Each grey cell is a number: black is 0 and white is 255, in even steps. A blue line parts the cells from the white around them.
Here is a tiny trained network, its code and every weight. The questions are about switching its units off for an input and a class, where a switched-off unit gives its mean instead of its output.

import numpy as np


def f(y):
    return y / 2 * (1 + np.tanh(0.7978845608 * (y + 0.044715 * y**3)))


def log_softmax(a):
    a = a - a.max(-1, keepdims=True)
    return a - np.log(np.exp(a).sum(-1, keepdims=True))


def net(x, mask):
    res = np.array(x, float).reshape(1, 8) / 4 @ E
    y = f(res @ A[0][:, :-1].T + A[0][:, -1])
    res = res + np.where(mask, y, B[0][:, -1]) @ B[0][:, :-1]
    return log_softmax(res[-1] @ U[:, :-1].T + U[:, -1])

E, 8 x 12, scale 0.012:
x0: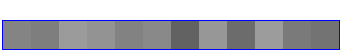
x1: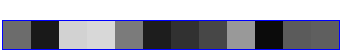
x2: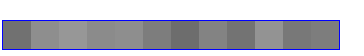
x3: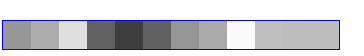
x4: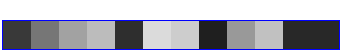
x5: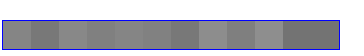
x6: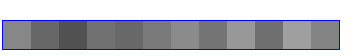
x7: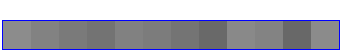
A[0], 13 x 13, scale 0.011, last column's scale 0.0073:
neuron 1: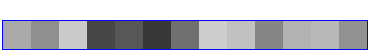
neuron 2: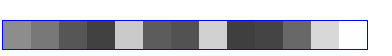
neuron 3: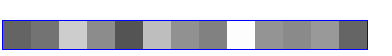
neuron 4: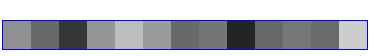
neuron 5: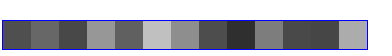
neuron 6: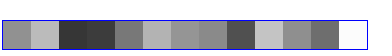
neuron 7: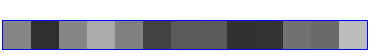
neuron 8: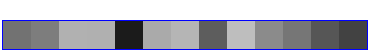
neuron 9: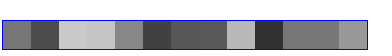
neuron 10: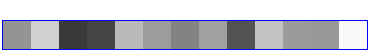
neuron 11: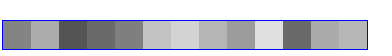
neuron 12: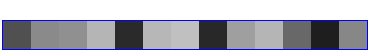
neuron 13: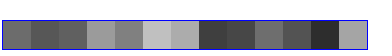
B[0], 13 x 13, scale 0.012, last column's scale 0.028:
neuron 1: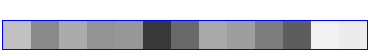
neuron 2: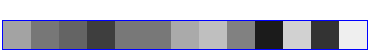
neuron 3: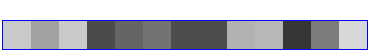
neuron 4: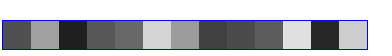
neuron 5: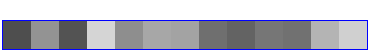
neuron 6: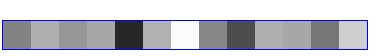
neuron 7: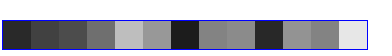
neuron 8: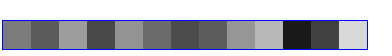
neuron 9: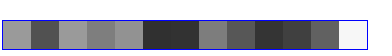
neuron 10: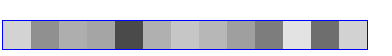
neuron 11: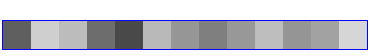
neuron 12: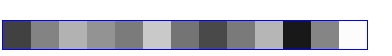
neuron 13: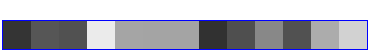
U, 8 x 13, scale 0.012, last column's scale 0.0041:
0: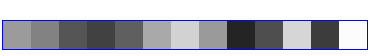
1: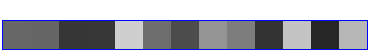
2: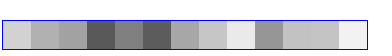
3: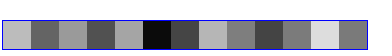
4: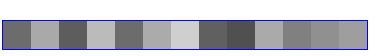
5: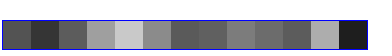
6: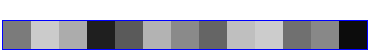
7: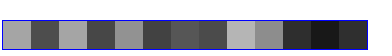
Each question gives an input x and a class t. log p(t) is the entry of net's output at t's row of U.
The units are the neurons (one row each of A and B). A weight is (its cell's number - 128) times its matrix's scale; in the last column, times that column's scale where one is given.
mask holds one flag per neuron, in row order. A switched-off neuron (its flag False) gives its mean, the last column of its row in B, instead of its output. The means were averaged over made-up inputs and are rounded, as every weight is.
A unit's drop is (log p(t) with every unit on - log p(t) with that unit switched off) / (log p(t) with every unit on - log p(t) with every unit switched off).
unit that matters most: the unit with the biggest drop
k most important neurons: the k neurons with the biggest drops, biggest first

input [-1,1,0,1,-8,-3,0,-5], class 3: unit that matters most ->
neuron 1
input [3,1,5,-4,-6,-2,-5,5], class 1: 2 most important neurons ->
neuron 6; neuron 7
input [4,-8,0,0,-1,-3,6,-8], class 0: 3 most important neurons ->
neuron 6; neuron 1; neuron 3
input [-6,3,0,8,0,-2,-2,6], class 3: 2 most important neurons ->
neuron 1; neuron 12
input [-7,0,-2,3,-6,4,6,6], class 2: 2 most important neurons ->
neuron 9; neuron 7
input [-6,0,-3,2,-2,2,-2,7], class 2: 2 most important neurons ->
neuron 9; neuron 7
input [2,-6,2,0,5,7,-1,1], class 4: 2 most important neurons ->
neuron 6; neuron 5
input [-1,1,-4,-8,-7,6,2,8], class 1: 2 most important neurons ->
neuron 7; neuron 6
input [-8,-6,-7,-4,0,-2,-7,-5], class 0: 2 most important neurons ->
neuron 12; neuron 10
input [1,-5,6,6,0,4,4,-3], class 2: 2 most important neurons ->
neuron 12; neuron 1
